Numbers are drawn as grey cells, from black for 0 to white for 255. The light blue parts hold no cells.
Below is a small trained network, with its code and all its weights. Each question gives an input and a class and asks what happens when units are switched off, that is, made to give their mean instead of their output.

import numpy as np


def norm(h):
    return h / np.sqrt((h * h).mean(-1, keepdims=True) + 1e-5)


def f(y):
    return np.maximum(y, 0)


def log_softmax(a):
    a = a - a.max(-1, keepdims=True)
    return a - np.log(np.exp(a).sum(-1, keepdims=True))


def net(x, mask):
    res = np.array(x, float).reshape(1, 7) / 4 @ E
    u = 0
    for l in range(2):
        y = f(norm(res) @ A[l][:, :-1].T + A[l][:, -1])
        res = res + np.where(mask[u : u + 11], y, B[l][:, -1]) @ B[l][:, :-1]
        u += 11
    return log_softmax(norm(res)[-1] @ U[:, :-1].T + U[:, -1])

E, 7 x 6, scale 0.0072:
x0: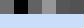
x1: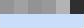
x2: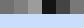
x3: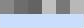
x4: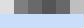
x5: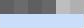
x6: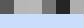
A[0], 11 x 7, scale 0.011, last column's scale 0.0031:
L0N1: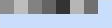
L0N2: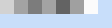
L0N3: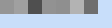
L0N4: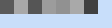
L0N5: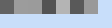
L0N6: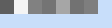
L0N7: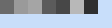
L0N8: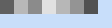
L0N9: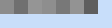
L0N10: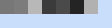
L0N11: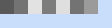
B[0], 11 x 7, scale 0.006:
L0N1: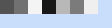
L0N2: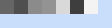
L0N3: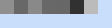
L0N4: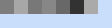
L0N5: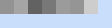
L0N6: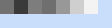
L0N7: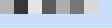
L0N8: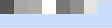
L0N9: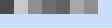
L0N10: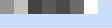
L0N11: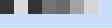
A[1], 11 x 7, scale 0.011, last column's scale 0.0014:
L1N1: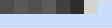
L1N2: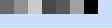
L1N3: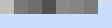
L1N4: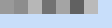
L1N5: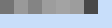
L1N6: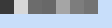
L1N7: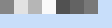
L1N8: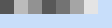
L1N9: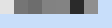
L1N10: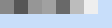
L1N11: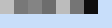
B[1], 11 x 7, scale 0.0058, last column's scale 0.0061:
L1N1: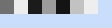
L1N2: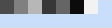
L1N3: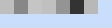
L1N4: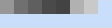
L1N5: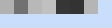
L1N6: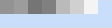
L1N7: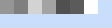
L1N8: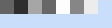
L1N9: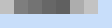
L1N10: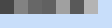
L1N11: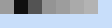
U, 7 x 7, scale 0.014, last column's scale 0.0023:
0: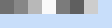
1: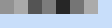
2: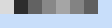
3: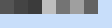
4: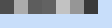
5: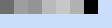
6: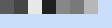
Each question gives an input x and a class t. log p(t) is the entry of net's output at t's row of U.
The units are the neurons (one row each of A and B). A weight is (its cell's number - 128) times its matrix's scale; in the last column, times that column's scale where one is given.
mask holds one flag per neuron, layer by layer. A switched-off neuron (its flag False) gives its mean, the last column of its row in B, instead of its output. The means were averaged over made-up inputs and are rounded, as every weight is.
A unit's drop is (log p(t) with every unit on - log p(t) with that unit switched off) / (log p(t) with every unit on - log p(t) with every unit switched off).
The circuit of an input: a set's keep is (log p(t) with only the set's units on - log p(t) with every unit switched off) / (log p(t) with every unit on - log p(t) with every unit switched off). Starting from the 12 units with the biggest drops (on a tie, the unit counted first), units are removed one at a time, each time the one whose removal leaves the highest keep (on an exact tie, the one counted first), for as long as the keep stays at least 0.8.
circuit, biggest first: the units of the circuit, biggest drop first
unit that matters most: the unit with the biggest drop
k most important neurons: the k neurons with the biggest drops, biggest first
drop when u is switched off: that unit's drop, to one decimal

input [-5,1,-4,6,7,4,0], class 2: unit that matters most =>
L0N3
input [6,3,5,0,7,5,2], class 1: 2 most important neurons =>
[L1N1 L0N6]
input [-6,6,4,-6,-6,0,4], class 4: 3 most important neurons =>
[L0N11 L1N6 L0N10]
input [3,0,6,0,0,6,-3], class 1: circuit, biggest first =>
[L1N1 L0N1]
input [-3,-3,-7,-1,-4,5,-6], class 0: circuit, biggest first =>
[L0N8 L1N5]
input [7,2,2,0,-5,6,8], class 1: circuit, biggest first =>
[L1N1 L0N10]
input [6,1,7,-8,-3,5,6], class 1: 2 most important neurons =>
[L1N1 L0N10]
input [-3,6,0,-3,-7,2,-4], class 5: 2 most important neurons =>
[L0N8 L1N6]
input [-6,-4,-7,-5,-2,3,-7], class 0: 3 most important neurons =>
[L0N8 L1N5 L0N1]
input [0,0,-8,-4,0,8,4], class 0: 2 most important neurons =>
[L0N8 L1N7]
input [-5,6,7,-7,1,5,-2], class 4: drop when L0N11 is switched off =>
0.2
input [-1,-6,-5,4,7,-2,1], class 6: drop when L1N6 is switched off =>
0.1
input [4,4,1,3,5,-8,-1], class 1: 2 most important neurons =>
[L1N1 L0N7]
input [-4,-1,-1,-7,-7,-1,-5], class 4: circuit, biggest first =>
[L0N11]
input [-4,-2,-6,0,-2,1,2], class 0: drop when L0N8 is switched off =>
0.2
